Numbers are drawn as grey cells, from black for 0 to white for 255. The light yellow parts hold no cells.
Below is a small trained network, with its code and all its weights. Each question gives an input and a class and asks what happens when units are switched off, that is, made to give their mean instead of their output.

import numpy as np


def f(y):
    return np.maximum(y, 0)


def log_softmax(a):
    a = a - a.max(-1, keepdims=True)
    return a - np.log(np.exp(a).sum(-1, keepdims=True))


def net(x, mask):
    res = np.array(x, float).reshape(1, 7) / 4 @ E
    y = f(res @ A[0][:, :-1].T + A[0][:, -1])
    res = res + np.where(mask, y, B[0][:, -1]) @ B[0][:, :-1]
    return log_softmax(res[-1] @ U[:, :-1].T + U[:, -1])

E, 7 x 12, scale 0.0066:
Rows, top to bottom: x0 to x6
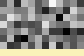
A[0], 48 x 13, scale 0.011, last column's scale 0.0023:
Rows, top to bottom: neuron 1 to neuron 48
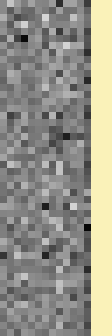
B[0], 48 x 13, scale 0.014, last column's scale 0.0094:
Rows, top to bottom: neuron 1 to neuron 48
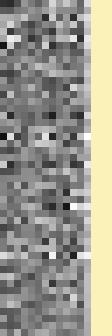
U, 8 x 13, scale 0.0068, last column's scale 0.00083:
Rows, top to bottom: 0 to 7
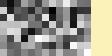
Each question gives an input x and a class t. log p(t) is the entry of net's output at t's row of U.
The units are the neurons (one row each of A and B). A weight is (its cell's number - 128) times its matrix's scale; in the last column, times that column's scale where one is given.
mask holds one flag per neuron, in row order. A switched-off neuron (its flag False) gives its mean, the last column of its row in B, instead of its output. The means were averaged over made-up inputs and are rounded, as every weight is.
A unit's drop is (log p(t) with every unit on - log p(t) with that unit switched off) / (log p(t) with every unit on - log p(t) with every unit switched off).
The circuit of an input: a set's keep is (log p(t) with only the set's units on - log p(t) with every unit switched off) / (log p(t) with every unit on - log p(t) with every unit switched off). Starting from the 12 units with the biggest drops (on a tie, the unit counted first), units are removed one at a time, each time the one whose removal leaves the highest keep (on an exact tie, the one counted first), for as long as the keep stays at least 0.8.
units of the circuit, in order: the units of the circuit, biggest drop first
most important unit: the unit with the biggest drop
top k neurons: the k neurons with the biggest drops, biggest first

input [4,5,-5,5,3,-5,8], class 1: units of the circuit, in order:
neuron 17
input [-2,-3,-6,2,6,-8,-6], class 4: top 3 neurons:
neuron 4; neuron 44; neuron 40
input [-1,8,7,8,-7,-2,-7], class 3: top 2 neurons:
neuron 3; neuron 35
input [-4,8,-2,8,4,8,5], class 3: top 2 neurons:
neuron 3; neuron 35
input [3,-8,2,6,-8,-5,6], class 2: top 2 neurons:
neuron 7; neuron 14
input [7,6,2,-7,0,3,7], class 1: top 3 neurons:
neuron 17; neuron 5; neuron 3
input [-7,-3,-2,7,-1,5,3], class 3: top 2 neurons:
neuron 3; neuron 35
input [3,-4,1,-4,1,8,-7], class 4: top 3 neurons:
neuron 6; neuron 17; neuron 43
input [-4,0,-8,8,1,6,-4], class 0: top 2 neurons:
neuron 37; neuron 25
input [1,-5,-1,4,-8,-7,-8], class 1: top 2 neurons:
neuron 24; neuron 20
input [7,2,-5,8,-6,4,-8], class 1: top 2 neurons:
neuron 24; neuron 37
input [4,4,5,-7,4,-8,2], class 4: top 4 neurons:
neuron 4; neuron 40; neuron 3; neuron 44
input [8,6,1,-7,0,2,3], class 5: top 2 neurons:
neuron 32; neuron 3
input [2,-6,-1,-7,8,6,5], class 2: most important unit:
neuron 20
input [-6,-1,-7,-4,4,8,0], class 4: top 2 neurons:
neuron 6; neuron 1
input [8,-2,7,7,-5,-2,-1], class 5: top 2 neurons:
neuron 32; neuron 10
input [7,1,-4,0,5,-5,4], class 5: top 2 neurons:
neuron 32; neuron 6
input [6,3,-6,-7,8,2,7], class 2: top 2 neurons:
neuron 20; neuron 24
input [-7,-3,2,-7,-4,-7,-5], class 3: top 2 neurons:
neuron 37; neuron 6
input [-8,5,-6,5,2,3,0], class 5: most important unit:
neuron 21
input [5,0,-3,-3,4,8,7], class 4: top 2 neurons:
neuron 6; neuron 24
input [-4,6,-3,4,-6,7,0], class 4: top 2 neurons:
neuron 6; neuron 20
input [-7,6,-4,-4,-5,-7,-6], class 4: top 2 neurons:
neuron 40; neuron 44
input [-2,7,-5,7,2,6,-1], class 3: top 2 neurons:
neuron 3; neuron 35
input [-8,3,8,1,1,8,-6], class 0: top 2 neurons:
neuron 1; neuron 11
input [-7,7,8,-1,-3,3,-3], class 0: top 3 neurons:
neuron 1; neuron 22; neuron 11
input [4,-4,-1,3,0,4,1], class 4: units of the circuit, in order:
neuron 6
